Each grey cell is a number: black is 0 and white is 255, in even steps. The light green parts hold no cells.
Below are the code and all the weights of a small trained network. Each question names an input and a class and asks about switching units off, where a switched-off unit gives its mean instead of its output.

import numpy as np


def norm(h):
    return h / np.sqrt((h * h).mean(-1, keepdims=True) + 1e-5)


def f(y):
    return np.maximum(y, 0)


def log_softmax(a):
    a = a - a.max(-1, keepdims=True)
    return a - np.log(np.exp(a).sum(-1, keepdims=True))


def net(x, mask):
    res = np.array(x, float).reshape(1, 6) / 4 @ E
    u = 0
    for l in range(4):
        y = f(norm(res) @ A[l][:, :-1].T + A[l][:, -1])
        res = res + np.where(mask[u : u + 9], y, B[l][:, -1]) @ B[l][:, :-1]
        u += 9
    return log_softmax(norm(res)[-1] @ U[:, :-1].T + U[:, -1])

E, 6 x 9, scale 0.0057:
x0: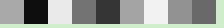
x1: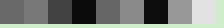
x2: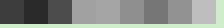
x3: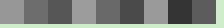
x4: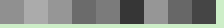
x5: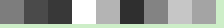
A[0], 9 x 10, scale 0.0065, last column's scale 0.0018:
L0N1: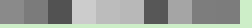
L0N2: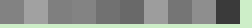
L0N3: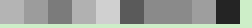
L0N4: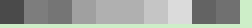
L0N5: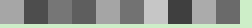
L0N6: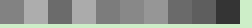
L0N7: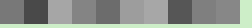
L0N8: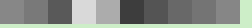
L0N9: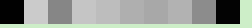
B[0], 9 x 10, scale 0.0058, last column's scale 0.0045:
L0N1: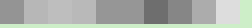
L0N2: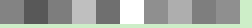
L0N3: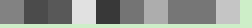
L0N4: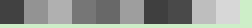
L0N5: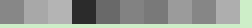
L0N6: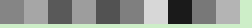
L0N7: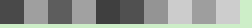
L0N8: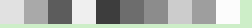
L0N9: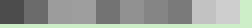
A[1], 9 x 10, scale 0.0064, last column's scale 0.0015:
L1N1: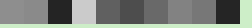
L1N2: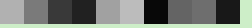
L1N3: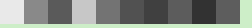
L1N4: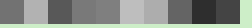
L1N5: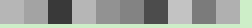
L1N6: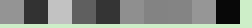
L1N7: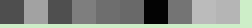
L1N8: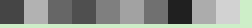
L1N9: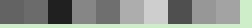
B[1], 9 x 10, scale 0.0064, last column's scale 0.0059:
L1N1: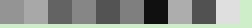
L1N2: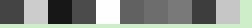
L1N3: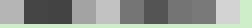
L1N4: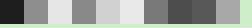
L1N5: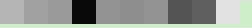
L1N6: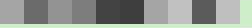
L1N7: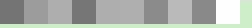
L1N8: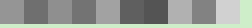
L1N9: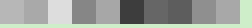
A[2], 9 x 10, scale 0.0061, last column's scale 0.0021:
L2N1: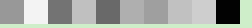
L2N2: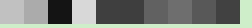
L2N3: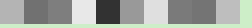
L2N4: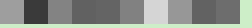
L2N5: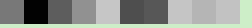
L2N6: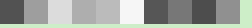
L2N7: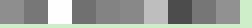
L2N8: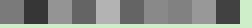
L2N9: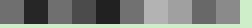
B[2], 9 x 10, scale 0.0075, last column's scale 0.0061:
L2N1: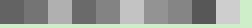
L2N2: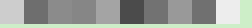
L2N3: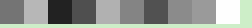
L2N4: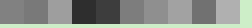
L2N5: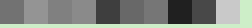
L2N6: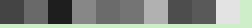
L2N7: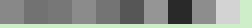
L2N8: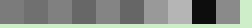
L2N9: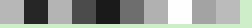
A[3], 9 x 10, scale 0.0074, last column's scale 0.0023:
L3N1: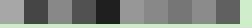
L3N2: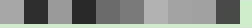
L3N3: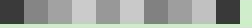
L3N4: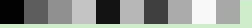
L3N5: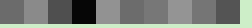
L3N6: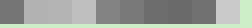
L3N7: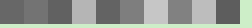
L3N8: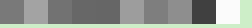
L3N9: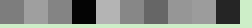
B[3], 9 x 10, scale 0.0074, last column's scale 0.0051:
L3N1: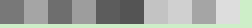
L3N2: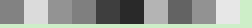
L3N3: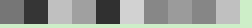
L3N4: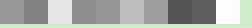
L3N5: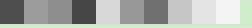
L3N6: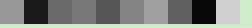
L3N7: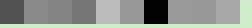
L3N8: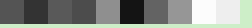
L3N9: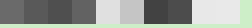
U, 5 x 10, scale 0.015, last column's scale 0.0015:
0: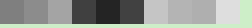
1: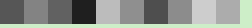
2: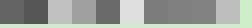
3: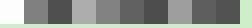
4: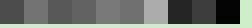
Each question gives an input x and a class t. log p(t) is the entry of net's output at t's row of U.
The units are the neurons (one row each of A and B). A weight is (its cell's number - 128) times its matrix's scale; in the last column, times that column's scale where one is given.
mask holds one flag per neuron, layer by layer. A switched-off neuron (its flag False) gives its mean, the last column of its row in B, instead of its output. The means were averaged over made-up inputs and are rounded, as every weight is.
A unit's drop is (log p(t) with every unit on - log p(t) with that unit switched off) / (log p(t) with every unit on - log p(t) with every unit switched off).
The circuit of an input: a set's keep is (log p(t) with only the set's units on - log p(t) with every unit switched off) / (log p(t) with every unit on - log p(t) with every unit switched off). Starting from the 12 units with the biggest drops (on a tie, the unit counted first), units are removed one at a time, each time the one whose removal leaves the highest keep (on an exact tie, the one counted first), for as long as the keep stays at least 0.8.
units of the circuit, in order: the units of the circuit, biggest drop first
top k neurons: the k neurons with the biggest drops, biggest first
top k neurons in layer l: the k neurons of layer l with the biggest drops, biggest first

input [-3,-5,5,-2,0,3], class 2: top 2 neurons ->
[L0N9; L0N4]
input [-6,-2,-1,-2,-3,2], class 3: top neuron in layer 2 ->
[L2N2]
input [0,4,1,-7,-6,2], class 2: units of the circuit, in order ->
[L2N3; L3N4]
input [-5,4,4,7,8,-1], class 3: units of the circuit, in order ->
[L0N8; L2N2]
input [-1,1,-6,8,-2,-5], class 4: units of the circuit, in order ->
[L1N4; L2N6]
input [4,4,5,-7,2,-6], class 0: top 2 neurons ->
[L1N6; L2N9]
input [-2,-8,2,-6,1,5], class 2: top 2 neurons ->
[L0N9; L0N4]
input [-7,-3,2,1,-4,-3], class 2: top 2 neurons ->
[L0N9; L0N1]
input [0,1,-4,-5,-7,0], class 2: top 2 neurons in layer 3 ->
[L3N3; L3N4]
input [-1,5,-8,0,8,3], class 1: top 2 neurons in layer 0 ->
[L0N8; L0N3]
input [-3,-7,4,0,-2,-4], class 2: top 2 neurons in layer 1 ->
[L1N5; L1N2]
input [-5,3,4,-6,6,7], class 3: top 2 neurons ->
[L0N8; L1N1]
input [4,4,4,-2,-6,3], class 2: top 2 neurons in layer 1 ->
[L1N5; L1N7]
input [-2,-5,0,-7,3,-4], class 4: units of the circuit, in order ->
[L2N6]
